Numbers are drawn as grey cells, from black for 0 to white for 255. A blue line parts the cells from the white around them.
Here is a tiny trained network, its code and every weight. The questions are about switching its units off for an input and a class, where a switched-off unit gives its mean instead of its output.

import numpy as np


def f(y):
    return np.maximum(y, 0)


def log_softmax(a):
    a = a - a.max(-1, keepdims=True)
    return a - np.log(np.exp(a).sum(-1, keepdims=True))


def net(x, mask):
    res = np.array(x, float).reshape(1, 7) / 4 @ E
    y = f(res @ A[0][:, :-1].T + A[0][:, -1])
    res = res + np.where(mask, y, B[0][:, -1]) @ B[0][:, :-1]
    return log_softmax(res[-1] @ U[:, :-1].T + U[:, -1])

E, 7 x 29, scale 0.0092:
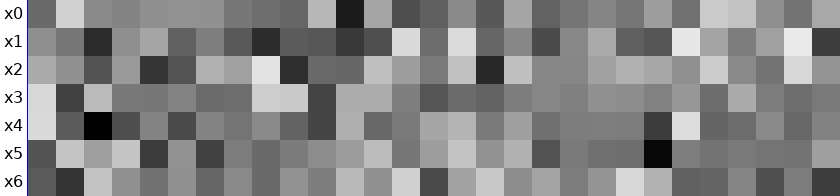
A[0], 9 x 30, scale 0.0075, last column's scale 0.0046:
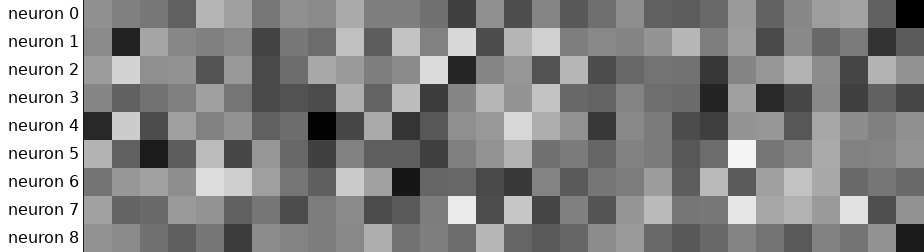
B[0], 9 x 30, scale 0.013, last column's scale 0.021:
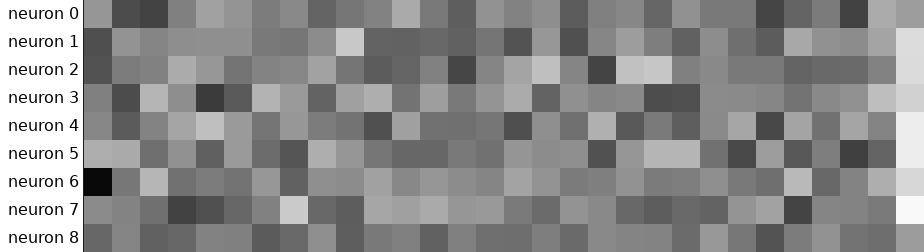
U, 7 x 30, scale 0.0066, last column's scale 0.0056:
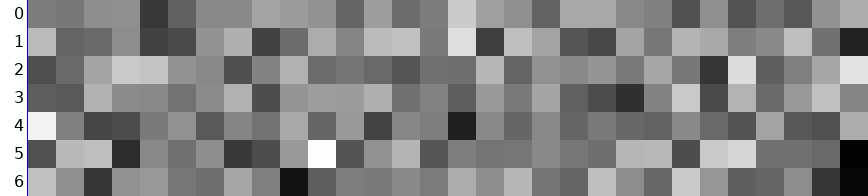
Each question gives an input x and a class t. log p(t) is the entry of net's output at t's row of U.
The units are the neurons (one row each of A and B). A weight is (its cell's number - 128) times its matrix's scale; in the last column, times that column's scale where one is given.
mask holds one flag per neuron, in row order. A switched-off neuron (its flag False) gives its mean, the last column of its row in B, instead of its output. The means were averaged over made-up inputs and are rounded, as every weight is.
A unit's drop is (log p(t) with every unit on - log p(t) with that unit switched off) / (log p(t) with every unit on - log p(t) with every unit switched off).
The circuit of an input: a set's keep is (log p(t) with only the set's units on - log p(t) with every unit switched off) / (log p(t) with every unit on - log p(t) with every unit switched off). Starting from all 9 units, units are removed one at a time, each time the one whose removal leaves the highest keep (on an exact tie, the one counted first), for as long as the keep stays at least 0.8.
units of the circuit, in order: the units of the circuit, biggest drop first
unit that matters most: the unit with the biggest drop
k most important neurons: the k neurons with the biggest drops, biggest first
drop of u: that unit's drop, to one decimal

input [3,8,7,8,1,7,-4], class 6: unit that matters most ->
neuron 2
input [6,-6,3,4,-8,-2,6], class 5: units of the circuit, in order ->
[neuron 4; neuron 6]
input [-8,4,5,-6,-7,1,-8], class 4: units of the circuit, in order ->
[neuron 6; neuron 2]
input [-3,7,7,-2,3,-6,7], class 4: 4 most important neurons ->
[neuron 1; neuron 5; neuron 3; neuron 6]
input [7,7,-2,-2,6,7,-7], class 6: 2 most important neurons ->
[neuron 4; neuron 5]
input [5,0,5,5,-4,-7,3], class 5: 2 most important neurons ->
[neuron 4; neuron 6]
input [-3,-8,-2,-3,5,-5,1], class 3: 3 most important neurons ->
[neuron 5; neuron 2; neuron 3]
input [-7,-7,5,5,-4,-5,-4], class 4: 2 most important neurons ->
[neuron 6; neuron 2]
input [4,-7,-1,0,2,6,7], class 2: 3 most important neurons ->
[neuron 7; neuron 5; neuron 3]
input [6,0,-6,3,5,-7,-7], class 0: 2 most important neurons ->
[neuron 5; neuron 4]
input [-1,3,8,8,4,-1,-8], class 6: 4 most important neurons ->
[neuron 7; neuron 6; neuron 3; neuron 1]
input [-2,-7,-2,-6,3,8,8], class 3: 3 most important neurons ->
[neuron 3; neuron 5; neuron 6]
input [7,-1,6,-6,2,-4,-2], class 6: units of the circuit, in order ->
[neuron 1; neuron 3]
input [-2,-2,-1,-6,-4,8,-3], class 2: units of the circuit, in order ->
[neuron 7]
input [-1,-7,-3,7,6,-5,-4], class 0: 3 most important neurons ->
[neuron 4; neuron 1; neuron 3]
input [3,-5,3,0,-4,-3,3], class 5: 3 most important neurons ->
[neuron 4; neuron 2; neuron 1]
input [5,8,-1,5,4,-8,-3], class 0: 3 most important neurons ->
[neuron 5; neuron 4; neuron 6]
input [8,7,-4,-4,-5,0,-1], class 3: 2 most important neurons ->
[neuron 4; neuron 2]
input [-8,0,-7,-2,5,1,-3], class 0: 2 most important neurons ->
[neuron 5; neuron 3]
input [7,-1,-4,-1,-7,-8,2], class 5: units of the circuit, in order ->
[neuron 4]
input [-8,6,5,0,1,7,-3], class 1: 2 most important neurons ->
[neuron 7; neuron 3]
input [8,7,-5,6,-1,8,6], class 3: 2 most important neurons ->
[neuron 7; neuron 5]
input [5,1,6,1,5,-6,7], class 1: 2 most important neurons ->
[neuron 7; neuron 2]
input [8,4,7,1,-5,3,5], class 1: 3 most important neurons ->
[neuron 7; neuron 1; neuron 5]
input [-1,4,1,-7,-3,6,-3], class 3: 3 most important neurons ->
[neuron 4; neuron 1; neuron 5]
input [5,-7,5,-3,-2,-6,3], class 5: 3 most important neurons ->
[neuron 4; neuron 2; neuron 1]
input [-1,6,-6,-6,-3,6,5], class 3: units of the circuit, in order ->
[neuron 3]
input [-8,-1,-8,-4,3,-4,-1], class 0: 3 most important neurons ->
[neuron 3; neuron 5; neuron 4]
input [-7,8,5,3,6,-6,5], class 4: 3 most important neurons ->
[neuron 1; neuron 5; neuron 7]
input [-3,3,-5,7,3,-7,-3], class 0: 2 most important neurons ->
[neuron 5; neuron 3]
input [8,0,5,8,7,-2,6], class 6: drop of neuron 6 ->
0.7
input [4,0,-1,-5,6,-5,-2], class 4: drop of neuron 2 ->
0.2
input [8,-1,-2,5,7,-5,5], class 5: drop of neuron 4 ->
0.7
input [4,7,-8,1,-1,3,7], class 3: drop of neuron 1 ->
0.0
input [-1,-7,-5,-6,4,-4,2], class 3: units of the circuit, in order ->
[neuron 5]
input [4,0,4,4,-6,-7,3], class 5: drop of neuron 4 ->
0.1
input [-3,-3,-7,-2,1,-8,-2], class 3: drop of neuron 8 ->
-0.1
